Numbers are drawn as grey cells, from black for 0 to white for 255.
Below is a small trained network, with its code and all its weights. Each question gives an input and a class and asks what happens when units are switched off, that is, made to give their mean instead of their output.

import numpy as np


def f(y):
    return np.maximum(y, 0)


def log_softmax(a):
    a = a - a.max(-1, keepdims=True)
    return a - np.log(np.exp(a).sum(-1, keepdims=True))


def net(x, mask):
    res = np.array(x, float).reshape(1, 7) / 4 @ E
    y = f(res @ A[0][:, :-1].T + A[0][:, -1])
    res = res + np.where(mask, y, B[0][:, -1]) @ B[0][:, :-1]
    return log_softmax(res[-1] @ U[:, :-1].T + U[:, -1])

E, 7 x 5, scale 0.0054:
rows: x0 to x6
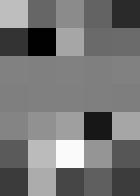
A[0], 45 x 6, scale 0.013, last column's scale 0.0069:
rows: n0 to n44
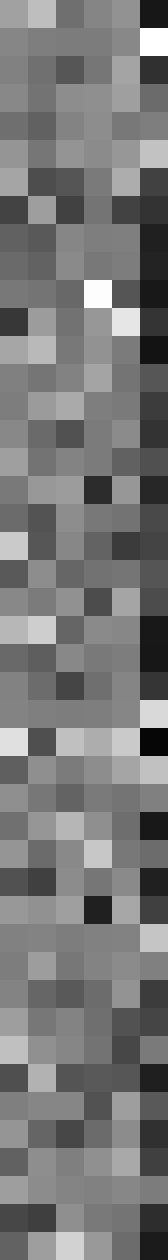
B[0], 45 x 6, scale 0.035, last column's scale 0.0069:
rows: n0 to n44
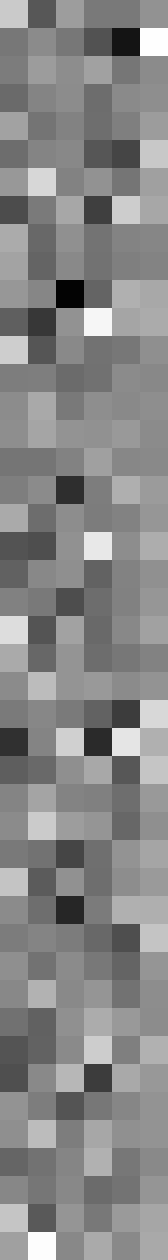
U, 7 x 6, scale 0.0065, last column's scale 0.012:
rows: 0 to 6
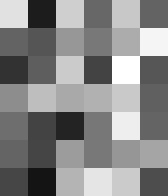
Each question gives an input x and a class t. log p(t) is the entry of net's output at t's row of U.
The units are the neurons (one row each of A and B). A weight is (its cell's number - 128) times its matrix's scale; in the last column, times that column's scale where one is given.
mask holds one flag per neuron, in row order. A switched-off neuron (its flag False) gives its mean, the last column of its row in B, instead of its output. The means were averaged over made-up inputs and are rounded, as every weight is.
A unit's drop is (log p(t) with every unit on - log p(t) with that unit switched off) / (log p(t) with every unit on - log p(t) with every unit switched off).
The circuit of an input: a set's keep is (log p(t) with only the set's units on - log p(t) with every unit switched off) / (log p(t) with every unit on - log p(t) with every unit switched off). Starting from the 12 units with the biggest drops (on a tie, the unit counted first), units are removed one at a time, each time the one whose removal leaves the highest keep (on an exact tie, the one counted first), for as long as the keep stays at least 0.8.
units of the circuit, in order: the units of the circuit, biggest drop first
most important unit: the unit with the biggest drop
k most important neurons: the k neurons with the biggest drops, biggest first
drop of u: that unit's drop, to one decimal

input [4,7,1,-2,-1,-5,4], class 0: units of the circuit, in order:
n43, n31
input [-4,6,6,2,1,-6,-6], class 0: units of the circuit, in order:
n31
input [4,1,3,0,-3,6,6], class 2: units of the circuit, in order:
n7, n38
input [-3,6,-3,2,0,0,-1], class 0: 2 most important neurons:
n43, n31
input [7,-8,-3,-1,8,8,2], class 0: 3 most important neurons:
n22, n12, n0
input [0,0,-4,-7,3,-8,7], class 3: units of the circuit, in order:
n40, n24
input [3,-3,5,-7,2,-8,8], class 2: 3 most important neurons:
n7, n38, n44
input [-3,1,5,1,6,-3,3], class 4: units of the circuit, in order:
n32, n17
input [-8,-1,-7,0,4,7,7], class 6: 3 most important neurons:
n11, n27, n26
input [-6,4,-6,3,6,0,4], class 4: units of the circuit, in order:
n17, n32
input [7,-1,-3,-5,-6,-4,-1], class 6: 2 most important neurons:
n19, n37
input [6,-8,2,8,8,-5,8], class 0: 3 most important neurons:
n22, n0, n12
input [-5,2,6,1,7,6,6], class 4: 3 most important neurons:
n17, n32, n26
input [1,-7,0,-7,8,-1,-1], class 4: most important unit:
n32
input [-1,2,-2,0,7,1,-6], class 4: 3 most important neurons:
n32, n17, n21
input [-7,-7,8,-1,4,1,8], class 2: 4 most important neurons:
n38, n7, n20, n43
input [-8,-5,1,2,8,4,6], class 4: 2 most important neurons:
n17, n32
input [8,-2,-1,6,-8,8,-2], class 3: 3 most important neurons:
n44, n29, n32
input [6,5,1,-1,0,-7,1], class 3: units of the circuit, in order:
n6, n40, n24
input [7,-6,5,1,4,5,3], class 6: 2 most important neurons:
n37, n19
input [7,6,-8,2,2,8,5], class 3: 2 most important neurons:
n44, n29
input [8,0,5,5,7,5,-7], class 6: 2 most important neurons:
n19, n37
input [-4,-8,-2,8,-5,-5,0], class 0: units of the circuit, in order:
n22
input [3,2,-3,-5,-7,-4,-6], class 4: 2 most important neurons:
n10, n30
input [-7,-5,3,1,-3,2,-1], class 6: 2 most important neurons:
n11, n27
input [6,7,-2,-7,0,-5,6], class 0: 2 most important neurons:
n43, n31
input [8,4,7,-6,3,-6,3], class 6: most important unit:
n19
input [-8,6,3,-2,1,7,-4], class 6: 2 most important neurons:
n11, n27
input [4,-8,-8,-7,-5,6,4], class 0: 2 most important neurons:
n22, n12
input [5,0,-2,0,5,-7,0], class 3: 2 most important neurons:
n6, n40
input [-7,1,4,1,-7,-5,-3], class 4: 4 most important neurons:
n10, n30, n19, n37
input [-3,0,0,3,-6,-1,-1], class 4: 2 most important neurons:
n10, n30
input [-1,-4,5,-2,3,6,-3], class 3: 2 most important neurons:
n44, n14
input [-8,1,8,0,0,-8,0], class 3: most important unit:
n6
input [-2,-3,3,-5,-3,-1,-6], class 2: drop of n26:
1.2
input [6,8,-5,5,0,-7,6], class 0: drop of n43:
0.2
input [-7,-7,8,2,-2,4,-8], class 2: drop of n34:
-0.1
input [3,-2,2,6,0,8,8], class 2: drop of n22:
0.0
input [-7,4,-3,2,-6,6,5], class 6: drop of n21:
0.1
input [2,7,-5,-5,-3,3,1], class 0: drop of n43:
0.1
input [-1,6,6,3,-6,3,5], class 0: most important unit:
n43
